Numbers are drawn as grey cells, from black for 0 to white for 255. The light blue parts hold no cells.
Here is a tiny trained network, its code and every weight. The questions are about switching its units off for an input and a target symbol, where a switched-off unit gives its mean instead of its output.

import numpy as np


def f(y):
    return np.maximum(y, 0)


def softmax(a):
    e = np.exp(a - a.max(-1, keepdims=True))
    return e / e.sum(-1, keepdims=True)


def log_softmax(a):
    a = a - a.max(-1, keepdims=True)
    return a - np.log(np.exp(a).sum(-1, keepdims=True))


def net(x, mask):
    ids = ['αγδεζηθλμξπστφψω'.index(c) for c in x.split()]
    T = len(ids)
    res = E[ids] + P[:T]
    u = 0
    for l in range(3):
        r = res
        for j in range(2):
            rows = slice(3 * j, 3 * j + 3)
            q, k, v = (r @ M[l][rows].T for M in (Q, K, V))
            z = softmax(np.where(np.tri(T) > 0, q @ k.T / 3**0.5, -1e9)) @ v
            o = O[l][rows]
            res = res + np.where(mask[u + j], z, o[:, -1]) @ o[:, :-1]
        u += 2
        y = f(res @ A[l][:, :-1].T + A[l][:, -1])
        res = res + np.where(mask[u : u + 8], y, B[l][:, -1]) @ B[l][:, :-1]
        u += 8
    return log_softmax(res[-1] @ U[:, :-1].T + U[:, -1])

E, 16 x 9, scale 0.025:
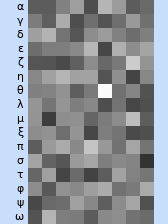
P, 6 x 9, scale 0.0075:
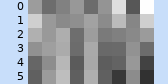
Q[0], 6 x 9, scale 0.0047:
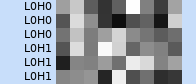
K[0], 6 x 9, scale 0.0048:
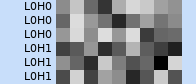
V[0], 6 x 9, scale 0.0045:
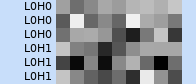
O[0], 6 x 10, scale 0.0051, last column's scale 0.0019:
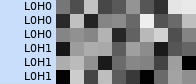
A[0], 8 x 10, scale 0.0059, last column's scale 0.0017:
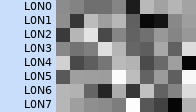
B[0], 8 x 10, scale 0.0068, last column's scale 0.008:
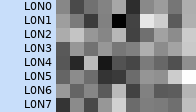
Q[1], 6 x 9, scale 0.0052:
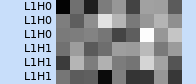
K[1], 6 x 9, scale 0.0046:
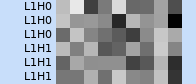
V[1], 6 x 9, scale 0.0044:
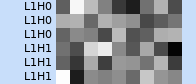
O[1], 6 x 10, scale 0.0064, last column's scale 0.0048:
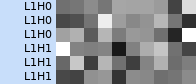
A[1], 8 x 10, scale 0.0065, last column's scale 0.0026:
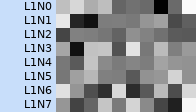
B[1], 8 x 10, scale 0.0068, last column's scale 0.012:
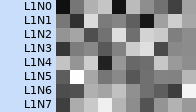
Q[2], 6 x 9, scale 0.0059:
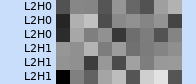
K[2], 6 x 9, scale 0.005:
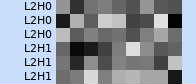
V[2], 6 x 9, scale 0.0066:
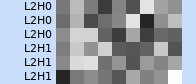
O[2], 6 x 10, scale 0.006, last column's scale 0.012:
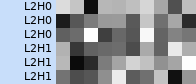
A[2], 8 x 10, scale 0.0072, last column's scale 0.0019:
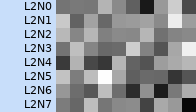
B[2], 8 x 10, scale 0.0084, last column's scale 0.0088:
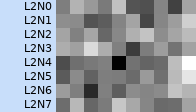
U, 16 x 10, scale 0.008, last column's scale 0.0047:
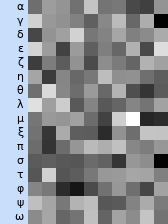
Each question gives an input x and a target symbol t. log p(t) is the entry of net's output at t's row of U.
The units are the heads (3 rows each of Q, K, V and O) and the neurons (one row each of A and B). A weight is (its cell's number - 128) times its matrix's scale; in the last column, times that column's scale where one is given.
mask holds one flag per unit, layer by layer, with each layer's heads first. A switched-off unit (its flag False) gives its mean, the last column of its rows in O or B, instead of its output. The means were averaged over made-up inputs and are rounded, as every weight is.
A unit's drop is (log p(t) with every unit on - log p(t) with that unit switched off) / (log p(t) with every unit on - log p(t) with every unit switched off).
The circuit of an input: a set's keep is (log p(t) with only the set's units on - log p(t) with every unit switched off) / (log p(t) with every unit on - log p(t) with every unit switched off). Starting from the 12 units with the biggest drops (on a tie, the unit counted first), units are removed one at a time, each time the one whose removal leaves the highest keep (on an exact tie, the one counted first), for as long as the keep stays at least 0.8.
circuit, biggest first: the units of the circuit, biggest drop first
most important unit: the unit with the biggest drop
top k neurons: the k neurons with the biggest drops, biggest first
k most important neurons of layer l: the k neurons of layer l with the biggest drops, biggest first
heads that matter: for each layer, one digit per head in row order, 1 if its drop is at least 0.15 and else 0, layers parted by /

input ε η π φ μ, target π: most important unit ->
L1N3
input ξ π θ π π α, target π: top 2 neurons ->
L1N6, L1N5
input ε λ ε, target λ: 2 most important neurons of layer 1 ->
L1N0, L1N4
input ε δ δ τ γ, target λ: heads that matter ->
00 / 00 / 11
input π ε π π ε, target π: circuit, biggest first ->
L2H1, L0N5
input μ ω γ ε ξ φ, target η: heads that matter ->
10 / 11 / 00
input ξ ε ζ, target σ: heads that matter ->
00 / 00 / 10
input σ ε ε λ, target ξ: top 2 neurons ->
L1N1, L0N5
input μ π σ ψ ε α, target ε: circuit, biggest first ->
L2H0, L1H1
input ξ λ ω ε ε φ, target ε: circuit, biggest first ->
L2H0, L0N0
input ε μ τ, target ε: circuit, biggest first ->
L2H0, L0N0
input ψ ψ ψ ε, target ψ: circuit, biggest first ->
L2H0, L0N0, L0H1, L2N0
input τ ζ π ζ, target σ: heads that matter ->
00 / 01 / 10
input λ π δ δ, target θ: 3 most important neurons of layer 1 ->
L1N1, L1N0, L1N7
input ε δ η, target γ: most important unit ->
L0N1
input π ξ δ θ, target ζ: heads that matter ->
00 / 00 / 10
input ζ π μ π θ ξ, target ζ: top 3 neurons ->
L1N7, L1N0, L2N6
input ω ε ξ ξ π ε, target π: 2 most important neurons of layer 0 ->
L0N2, L0N7
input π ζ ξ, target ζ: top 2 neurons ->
L1N0, L0N5
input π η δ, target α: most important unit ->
L0N6
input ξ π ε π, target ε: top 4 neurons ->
L0N0, L0N5, L0N6, L1N6
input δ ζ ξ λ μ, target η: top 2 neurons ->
L1N3, L1N6
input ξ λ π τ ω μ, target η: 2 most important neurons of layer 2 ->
L2N1, L2N5
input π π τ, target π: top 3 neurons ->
L1N5, L0N5, L0N2
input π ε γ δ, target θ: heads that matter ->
00 / 00 / 00
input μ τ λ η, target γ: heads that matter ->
00 / 00 / 01
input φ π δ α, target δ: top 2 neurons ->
L1N7, L0N5
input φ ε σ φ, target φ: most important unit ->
L0N1
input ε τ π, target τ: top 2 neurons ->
L0N5, L2N4
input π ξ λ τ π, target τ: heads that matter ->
00 / 10 / 00
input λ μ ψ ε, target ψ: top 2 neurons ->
L0N0, L1N6
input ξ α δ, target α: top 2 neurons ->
L0N6, L1N6
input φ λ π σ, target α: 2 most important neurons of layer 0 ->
L0N7, L0N4
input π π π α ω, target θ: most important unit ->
L0N5
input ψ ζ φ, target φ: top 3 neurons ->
L0N1, L0N4, L1N6
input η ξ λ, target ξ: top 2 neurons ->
L2N5, L0N5
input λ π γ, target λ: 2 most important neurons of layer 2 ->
L2N4, L2N6
